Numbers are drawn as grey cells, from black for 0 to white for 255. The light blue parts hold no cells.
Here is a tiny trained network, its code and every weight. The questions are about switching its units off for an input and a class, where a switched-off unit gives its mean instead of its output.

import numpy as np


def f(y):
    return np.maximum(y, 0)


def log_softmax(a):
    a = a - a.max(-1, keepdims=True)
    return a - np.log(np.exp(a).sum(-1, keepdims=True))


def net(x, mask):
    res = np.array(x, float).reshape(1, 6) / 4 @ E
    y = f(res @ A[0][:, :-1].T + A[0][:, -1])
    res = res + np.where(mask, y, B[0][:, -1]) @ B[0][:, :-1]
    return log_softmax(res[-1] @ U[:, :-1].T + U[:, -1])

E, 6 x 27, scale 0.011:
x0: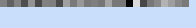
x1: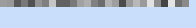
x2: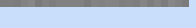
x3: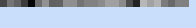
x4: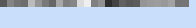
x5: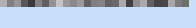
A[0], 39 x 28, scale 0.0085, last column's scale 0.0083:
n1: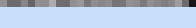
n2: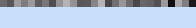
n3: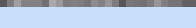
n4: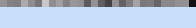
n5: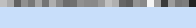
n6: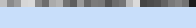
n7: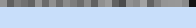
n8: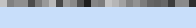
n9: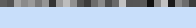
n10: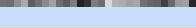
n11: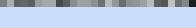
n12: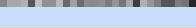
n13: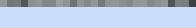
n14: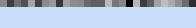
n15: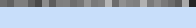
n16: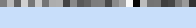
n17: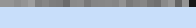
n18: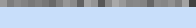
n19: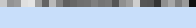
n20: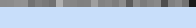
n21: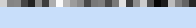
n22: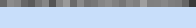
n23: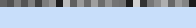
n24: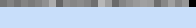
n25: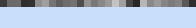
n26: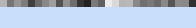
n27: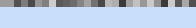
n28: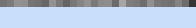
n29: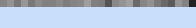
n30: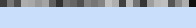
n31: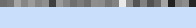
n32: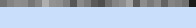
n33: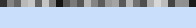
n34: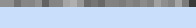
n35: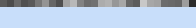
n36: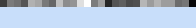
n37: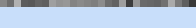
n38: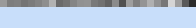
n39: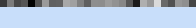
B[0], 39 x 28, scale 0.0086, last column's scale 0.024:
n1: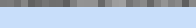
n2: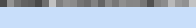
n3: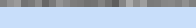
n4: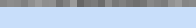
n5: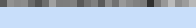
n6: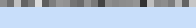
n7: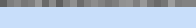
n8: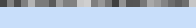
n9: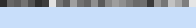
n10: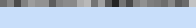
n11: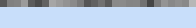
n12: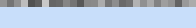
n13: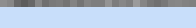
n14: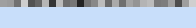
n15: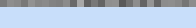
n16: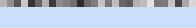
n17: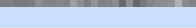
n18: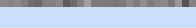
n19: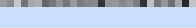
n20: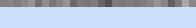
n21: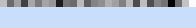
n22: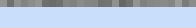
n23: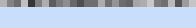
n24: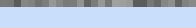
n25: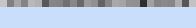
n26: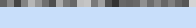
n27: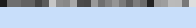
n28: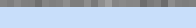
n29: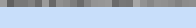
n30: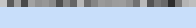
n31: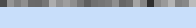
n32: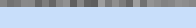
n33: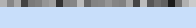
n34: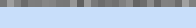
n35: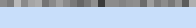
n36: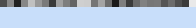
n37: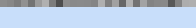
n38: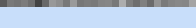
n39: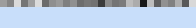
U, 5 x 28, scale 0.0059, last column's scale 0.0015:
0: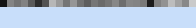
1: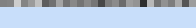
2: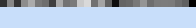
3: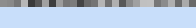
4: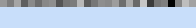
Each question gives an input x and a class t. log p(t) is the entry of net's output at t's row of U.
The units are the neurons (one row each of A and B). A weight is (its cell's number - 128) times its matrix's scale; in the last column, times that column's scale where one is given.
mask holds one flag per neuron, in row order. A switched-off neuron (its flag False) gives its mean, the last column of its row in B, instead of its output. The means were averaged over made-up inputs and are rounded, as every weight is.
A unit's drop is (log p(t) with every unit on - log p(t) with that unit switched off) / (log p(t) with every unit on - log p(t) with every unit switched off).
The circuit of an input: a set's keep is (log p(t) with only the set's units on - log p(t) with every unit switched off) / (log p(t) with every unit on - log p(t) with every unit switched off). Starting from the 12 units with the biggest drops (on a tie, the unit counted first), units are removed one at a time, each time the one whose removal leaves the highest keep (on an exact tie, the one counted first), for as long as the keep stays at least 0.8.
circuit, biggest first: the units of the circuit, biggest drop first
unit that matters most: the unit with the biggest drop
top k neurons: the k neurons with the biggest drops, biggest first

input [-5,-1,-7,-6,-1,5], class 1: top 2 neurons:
[n6; n19]
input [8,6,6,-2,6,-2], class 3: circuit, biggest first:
[n14]
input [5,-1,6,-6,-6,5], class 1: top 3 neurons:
[n19; n6; n36]
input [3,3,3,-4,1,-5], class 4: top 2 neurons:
[n33; n39]
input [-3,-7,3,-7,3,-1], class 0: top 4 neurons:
[n9; n2; n31; n39]
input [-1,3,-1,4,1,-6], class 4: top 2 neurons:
[n33; n30]
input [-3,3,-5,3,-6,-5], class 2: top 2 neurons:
[n26; n21]
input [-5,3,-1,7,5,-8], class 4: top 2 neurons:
[n33; n30]
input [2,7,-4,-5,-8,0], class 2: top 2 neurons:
[n26; n10]
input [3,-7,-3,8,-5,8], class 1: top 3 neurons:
[n39; n25; n35]
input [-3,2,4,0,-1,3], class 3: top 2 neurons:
[n33; n30]
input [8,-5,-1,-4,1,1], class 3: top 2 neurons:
[n14; n23]
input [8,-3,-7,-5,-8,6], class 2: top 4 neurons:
[n8; n26; n10; n16]
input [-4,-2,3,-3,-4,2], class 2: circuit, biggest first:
[n10]
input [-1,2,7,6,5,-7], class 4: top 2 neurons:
[n33; n30]
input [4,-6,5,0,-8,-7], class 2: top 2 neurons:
[n26; n8]
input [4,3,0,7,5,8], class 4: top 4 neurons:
[n21; n37; n6; n19]
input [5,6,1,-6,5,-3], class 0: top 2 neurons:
[n27; n39]
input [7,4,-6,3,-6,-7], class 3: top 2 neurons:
[n14; n23]
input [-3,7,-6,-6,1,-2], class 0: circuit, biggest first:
[n27]
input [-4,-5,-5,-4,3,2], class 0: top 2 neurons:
[n9; n39]
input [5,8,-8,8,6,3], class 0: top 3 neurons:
[n27; n11; n5]
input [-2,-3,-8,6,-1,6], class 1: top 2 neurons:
[n39; n25]
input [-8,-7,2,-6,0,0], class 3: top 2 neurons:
[n16; n27]
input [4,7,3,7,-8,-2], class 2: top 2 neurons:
[n26; n8]
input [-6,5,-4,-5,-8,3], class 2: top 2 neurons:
[n26; n10]
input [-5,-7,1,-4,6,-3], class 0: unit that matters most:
n9
